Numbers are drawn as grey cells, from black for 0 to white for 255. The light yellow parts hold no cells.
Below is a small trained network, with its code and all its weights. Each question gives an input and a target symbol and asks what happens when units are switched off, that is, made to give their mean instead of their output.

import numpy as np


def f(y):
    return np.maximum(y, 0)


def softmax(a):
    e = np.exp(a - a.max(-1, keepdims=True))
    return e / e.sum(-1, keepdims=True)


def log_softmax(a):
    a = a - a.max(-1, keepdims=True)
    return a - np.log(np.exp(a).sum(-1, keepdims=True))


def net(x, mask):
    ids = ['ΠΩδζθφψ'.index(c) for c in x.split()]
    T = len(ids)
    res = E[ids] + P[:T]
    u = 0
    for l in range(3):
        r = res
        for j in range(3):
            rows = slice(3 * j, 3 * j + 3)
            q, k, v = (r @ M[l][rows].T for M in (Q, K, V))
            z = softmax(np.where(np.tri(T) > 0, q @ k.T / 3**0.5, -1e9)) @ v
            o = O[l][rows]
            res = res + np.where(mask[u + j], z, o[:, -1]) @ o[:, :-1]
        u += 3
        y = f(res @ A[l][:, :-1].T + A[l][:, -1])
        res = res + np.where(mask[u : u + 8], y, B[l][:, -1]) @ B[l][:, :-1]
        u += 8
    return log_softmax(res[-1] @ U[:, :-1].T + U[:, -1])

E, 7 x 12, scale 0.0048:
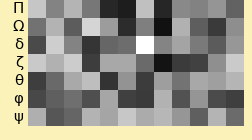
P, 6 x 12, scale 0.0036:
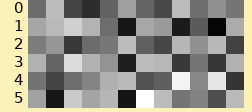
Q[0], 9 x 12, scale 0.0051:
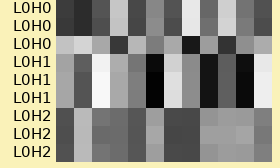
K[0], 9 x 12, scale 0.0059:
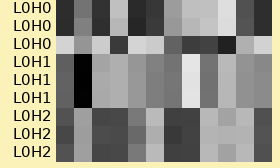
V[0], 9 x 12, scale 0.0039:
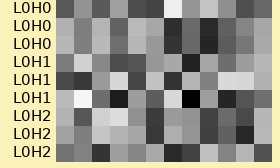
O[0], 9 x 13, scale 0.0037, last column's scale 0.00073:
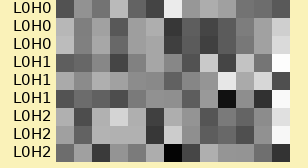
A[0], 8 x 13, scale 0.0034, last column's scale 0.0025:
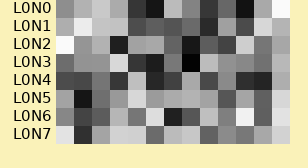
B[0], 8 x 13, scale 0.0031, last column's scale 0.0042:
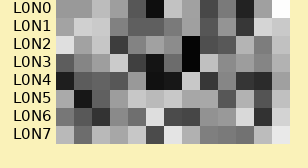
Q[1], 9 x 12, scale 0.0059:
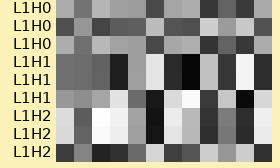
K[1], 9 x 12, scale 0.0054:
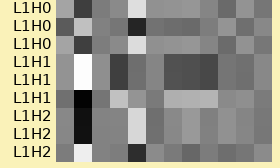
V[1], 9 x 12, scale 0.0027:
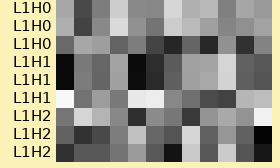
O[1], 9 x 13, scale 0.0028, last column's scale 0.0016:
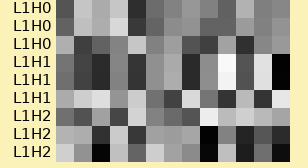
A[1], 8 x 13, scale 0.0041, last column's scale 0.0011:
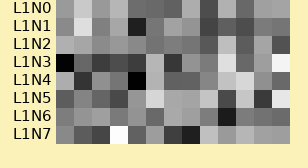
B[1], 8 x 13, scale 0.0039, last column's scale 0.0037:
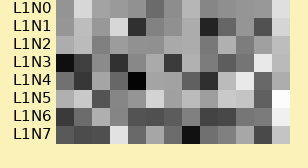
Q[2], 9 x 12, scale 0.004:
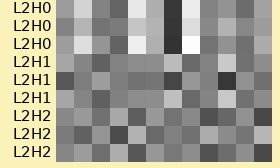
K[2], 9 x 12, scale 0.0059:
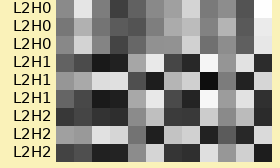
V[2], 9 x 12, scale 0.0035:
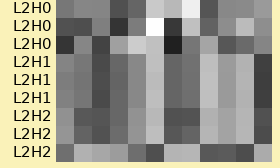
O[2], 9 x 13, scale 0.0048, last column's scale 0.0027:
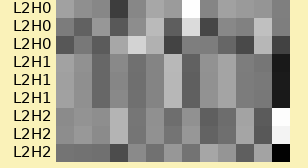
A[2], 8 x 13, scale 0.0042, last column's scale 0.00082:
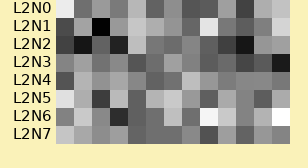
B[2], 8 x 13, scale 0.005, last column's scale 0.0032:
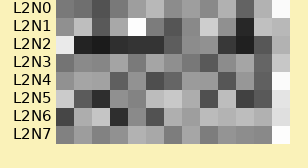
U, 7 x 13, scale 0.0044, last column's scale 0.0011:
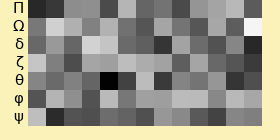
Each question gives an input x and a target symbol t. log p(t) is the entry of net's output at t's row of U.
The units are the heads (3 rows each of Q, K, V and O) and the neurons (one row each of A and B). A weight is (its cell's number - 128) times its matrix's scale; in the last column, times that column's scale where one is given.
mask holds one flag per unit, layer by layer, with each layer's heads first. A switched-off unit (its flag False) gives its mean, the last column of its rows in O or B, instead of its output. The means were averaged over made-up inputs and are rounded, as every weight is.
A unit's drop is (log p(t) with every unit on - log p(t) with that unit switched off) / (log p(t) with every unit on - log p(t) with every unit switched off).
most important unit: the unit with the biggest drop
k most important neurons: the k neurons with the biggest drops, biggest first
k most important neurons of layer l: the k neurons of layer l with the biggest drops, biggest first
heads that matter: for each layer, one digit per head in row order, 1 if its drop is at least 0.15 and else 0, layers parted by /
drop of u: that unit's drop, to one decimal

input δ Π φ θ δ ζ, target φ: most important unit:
L2H2
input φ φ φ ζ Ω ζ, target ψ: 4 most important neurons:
L2N2, L1N5, L0N5, L0N7
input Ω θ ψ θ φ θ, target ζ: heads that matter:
010 / 001 / 010
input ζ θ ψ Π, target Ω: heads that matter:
000 / 010 / 010
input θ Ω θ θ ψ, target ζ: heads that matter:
000 / 000 / 010
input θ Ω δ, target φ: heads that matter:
000 / 010 / 011
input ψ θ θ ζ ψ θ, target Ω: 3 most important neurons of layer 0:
L0N5, L0N1, L0N0
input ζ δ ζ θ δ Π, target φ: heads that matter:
010 / 000 / 011
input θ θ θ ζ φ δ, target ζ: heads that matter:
000 / 001 / 010
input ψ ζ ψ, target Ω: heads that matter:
100 / 010 / 010
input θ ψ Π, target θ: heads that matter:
000 / 010 / 010
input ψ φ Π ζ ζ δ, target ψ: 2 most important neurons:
L2N2, L1N5
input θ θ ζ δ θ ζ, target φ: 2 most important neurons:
L2N6, L0N1
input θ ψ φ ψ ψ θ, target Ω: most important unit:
L1H0
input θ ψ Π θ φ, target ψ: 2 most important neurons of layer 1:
L1N3, L1N1
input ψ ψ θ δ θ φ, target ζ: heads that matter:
011 / 011 / 010
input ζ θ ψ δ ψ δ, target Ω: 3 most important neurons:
L0N5, L0N0, L1N1
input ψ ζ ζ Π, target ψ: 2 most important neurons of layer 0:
L0N7, L0N6
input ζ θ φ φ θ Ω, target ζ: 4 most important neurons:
L0N4, L1N1, L2N5, L0N0
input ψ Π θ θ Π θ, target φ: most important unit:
L0H1
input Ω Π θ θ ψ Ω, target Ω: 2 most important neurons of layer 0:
L0N5, L0N0
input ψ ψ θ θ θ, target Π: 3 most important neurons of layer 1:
L1N3, L1N4, L1N7
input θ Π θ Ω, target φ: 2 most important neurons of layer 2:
L2N6, L2N0
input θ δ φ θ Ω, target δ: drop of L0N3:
0.1
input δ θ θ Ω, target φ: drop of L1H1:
0.2
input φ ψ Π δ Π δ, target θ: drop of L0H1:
0.1
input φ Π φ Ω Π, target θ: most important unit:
L1H1
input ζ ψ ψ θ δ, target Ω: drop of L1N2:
0.0
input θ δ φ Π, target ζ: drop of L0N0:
0.3
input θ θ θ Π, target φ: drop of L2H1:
0.1
